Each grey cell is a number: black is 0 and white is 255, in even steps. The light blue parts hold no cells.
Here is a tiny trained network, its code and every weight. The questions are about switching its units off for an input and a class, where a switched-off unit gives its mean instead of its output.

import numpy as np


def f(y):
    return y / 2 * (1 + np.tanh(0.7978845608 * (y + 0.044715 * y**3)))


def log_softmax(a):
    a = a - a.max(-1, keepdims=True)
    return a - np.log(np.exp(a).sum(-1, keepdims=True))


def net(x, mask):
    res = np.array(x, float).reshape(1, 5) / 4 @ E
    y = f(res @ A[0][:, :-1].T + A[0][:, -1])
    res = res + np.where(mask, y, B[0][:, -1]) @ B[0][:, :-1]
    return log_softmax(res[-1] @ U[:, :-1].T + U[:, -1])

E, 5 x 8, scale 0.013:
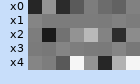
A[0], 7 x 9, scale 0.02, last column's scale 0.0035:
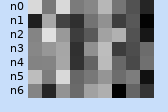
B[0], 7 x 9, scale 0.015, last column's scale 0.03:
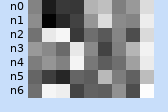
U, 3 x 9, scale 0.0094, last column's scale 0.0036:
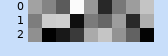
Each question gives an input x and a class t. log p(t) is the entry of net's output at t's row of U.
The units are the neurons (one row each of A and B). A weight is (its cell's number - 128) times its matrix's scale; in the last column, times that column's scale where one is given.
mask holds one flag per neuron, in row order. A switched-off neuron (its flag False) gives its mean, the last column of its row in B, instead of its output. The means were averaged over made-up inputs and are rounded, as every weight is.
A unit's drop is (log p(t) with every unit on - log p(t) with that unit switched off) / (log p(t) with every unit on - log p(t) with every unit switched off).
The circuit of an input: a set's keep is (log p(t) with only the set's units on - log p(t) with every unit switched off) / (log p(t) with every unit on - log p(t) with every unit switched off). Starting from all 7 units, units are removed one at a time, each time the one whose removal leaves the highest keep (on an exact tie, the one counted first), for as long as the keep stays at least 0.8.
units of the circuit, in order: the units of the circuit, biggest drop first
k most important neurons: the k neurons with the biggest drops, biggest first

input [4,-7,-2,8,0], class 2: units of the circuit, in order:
[n6]
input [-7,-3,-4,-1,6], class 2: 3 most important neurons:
[n6, n3, n4]
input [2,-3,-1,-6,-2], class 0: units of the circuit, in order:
[n0, n6]
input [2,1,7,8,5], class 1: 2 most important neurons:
[n3, n4]
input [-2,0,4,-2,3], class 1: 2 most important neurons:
[n3, n4]
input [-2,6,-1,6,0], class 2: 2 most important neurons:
[n6, n2]
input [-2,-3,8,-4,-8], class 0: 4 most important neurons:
[n3, n4, n2, n6]
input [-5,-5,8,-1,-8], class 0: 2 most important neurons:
[n3, n4]
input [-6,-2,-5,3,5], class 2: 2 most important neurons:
[n6, n3]
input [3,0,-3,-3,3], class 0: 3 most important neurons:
[n6, n1, n2]
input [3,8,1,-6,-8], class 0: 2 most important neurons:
[n3, n4]
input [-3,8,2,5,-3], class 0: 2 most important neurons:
[n1, n2]
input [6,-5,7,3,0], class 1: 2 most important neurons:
[n6, n0]
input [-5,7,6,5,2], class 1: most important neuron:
[n1]
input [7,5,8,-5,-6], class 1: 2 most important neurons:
[n6, n0]
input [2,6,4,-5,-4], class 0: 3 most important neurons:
[n3, n2, n4]
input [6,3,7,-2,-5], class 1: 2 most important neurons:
[n6, n0]
